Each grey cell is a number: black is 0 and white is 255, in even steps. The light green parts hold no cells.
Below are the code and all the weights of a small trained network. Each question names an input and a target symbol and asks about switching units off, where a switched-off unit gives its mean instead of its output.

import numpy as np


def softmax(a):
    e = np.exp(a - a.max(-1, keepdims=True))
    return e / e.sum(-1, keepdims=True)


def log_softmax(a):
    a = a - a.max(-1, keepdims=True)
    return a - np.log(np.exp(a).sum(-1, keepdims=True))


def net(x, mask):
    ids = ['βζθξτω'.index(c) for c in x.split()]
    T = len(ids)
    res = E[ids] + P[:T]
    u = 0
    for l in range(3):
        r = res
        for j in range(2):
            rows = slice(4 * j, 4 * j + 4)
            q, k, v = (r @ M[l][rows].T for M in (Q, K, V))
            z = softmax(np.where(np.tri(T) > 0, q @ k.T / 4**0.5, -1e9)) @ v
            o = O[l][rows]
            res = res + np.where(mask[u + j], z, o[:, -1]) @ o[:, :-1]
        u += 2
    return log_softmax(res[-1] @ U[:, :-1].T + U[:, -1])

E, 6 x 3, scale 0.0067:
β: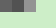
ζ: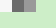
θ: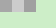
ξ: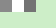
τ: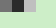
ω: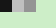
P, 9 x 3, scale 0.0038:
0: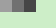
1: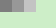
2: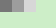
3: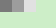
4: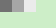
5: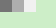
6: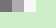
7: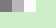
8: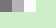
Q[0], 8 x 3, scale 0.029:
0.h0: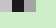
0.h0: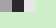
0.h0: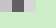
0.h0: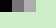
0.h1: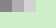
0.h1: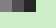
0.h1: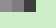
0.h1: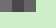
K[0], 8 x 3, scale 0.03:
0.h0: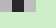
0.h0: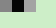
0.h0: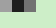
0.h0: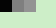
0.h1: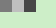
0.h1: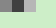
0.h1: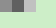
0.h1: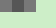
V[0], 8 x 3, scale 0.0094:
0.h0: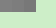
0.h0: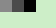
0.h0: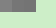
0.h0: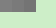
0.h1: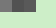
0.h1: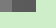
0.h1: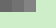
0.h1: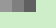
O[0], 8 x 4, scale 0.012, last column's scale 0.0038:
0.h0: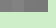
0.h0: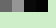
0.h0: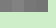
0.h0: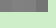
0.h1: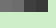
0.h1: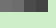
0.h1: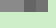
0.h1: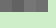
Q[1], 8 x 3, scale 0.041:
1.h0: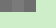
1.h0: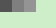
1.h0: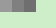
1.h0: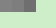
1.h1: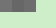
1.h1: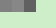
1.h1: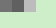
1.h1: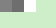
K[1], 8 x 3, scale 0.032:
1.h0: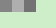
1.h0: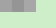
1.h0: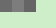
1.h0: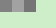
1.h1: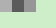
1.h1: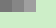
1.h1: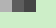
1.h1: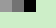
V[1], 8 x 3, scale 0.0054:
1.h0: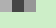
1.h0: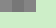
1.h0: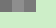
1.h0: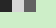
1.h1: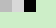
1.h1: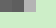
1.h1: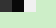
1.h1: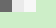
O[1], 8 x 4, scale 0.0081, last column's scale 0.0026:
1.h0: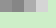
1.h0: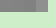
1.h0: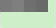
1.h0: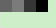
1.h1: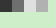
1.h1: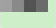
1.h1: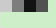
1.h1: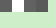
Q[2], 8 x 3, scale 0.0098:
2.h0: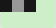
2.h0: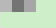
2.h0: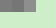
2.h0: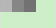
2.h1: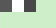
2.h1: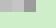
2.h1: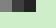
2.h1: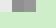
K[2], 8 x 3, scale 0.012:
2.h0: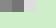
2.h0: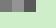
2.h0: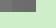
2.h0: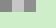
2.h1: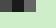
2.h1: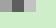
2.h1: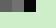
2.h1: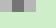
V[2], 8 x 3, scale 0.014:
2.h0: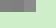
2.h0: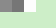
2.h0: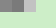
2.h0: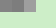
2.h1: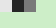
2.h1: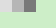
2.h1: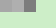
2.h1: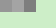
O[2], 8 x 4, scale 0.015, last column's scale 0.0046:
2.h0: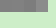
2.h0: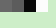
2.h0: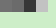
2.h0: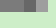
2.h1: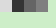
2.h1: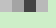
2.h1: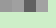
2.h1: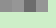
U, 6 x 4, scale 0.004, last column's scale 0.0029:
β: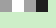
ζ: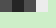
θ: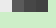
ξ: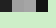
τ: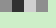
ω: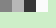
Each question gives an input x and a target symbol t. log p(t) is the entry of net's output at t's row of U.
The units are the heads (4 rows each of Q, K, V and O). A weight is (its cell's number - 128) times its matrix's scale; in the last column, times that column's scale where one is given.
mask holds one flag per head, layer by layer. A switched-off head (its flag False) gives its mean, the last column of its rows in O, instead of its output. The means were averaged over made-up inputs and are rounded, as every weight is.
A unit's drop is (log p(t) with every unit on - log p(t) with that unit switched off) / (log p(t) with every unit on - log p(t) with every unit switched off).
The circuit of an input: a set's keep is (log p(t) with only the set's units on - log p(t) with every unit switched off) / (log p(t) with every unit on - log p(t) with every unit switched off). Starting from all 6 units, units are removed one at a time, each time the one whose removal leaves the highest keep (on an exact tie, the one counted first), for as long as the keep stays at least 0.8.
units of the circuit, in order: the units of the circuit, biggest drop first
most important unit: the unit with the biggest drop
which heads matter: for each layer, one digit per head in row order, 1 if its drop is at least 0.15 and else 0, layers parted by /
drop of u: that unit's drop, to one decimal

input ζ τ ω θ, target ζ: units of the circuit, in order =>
(0.h0; 2.h0; 1.h1)
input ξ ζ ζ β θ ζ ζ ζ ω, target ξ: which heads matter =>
10 / 11 / 01
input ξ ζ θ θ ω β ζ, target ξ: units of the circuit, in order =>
(0.h0; 1.h1; 2.h1)
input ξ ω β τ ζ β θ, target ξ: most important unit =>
1.h1
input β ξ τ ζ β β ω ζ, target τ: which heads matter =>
11 / 11 / 11
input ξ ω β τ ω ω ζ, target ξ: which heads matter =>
10 / 11 / 01
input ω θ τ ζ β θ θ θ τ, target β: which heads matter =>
10 / 11 / 11
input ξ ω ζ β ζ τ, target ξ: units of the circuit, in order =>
(1.h1; 0.h0; 2.h1)
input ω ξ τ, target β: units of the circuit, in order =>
(1.h1; 2.h0; 1.h0)
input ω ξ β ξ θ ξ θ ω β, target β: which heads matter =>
11 / 11 / 11
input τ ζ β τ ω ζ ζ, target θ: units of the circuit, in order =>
(1.h1; 2.h1)
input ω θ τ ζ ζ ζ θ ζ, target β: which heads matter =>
10 / 11 / 10
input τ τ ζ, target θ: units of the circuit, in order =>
(2.h1; 1.h1)
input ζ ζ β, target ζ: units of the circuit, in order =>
(0.h0; 2.h0; 1.h1; 2.h1)
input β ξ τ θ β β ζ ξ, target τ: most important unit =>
0.h0
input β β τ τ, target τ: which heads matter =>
11 / 10 / 11
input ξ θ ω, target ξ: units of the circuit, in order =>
(2.h1; 0.h0; 1.h1)
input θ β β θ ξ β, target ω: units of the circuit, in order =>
(2.h1; 2.h0; 1.h1)
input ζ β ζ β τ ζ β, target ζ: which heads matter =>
10 / 01 / 11
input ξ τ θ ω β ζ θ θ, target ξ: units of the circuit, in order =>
(0.h0; 1.h1; 2.h1)
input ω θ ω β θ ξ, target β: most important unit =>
1.h0
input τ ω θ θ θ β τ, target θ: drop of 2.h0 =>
0.0
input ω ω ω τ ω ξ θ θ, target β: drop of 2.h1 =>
0.3
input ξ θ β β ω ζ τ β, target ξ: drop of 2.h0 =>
-0.1
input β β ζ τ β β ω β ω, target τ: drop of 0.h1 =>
0.4
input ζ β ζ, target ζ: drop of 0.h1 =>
0.1
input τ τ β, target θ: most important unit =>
1.h1
